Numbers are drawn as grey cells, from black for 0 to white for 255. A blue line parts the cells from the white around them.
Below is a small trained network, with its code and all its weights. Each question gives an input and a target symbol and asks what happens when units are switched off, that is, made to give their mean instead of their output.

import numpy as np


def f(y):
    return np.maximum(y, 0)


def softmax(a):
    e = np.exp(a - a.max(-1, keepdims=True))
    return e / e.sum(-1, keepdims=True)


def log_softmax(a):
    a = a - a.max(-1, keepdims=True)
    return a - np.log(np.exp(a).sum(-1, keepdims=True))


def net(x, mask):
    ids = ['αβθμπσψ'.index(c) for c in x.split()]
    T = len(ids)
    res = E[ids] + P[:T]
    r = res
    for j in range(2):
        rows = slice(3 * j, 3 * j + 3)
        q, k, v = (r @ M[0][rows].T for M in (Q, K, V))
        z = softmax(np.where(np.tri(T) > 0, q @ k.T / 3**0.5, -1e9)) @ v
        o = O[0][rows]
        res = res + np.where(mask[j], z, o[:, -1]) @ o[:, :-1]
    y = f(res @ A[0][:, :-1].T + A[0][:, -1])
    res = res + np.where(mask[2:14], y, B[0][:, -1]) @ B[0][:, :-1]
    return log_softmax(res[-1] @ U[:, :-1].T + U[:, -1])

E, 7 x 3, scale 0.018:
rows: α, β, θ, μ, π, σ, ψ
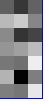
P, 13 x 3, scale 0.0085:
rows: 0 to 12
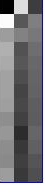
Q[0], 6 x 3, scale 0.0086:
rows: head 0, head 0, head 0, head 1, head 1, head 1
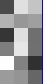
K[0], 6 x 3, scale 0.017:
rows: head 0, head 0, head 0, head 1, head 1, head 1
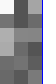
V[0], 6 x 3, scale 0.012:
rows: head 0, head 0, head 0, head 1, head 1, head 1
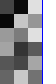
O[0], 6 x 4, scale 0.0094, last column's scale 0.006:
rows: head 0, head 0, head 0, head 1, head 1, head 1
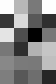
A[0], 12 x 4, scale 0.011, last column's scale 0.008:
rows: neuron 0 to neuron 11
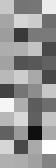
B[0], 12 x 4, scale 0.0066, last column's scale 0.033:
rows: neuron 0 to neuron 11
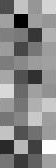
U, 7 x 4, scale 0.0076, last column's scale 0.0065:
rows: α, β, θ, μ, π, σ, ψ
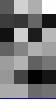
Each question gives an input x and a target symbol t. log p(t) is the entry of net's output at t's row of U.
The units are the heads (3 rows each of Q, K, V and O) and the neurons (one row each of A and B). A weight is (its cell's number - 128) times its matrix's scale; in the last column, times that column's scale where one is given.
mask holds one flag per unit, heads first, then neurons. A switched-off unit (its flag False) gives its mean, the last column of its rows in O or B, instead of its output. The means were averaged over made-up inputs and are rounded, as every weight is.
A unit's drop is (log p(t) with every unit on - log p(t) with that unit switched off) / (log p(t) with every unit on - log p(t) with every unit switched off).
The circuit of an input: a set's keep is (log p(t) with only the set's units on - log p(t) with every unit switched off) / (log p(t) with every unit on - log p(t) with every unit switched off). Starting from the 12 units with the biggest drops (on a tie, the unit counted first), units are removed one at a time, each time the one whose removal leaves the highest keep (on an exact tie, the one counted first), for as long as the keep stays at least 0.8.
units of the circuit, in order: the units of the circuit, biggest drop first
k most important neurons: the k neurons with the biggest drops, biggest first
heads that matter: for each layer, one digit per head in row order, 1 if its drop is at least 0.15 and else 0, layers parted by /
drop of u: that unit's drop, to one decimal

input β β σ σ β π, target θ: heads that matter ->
10
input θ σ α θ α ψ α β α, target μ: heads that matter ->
10
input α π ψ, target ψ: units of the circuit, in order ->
(head 0)
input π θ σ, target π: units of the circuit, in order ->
(head 0; head 1; neuron 10; neuron 8)
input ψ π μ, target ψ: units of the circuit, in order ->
(head 0; neuron 7)
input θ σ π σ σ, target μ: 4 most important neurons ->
(neuron 10; neuron 0; neuron 6; neuron 2)
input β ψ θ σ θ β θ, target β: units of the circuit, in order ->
(head 0; neuron 10)
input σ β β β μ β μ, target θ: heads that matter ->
10
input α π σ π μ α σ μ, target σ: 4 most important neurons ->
(neuron 5; neuron 11; neuron 1; neuron 3)
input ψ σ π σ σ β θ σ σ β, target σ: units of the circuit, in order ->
(head 0; neuron 5)
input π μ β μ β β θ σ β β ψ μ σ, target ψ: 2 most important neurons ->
(neuron 10; neuron 9)
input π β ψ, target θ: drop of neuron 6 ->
0.1
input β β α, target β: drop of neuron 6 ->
0.3
